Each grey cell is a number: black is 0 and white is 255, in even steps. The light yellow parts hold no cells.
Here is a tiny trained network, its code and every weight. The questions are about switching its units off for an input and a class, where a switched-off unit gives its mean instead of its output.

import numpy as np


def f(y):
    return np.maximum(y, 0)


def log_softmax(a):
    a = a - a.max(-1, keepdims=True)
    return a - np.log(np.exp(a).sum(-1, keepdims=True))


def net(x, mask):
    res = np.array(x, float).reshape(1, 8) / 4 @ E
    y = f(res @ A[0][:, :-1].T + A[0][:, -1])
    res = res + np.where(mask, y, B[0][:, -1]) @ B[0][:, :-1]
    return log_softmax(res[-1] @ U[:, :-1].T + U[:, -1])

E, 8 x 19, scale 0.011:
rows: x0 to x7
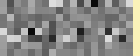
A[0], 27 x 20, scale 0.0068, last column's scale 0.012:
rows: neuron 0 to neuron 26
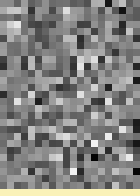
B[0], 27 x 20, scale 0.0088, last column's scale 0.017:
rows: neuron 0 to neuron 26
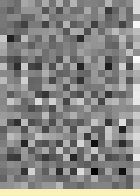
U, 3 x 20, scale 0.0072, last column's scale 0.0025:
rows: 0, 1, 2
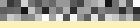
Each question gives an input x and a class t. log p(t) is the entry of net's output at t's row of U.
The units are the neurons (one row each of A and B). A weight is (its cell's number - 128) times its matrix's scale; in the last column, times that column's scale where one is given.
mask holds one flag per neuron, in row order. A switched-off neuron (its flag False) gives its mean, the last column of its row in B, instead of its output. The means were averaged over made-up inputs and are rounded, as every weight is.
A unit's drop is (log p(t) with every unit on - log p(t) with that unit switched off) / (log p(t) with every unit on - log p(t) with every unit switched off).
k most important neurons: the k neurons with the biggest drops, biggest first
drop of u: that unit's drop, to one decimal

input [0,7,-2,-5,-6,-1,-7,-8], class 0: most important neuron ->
neuron 9
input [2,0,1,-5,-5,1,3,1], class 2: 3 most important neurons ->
neuron 14; neuron 19; neuron 3
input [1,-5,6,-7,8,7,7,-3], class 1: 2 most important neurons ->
neuron 24; neuron 3
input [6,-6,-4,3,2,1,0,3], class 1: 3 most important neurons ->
neuron 22; neuron 9; neuron 17
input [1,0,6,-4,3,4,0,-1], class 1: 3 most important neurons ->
neuron 9; neuron 3; neuron 24
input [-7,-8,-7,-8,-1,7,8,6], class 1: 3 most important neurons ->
neuron 20; neuron 3; neuron 9
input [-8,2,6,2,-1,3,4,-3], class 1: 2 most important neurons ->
neuron 20; neuron 3
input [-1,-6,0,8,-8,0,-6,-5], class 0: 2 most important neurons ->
neuron 9; neuron 24
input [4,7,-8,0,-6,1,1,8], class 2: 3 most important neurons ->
neuron 14; neuron 19; neuron 3
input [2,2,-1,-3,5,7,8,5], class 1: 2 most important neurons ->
neuron 24; neuron 3
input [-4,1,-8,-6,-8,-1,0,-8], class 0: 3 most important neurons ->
neuron 9; neuron 24; neuron 3
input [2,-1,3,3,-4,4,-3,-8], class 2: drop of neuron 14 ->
0.2
